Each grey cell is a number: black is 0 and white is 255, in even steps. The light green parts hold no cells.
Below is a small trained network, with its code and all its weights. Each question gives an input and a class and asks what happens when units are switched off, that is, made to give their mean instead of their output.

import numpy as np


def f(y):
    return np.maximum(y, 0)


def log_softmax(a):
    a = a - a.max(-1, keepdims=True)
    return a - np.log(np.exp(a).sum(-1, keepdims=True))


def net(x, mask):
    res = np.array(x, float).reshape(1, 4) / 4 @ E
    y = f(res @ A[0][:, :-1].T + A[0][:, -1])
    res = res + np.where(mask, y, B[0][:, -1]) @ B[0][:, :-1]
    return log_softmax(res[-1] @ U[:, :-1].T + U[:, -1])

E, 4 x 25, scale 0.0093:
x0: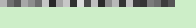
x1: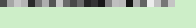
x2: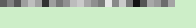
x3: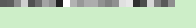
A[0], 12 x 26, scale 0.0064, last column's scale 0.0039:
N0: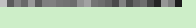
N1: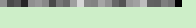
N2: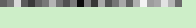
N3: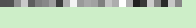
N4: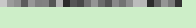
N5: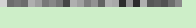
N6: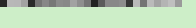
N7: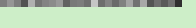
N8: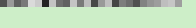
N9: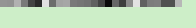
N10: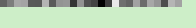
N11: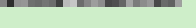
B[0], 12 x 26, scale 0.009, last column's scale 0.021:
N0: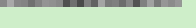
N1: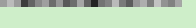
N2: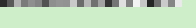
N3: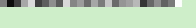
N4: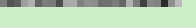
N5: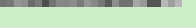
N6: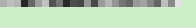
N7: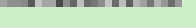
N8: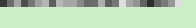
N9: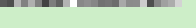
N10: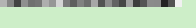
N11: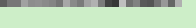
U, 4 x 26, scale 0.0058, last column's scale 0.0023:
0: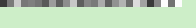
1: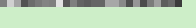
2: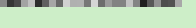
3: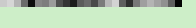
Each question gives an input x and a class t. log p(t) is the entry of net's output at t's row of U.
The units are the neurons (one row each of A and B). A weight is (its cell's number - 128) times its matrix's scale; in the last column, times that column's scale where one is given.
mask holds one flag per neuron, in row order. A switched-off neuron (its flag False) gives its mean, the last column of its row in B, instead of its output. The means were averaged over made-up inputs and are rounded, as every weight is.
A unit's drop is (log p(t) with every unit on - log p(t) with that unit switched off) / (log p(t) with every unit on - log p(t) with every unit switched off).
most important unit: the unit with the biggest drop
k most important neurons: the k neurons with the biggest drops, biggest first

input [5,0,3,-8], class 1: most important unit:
N3
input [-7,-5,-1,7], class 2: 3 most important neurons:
[N3; N6; N9]
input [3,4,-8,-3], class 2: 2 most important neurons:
[N10; N4]
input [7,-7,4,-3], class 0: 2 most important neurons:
[N5; N10]
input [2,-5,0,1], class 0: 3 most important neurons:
[N10; N3; N4]
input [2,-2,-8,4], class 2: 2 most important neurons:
[N2; N6]
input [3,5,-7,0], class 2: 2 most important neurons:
[N10; N9]
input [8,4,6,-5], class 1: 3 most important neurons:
[N3; N4; N9]
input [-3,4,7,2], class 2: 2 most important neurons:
[N3; N2]
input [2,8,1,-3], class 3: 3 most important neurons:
[N6; N8; N3]
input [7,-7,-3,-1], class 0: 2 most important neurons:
[N3; N10]
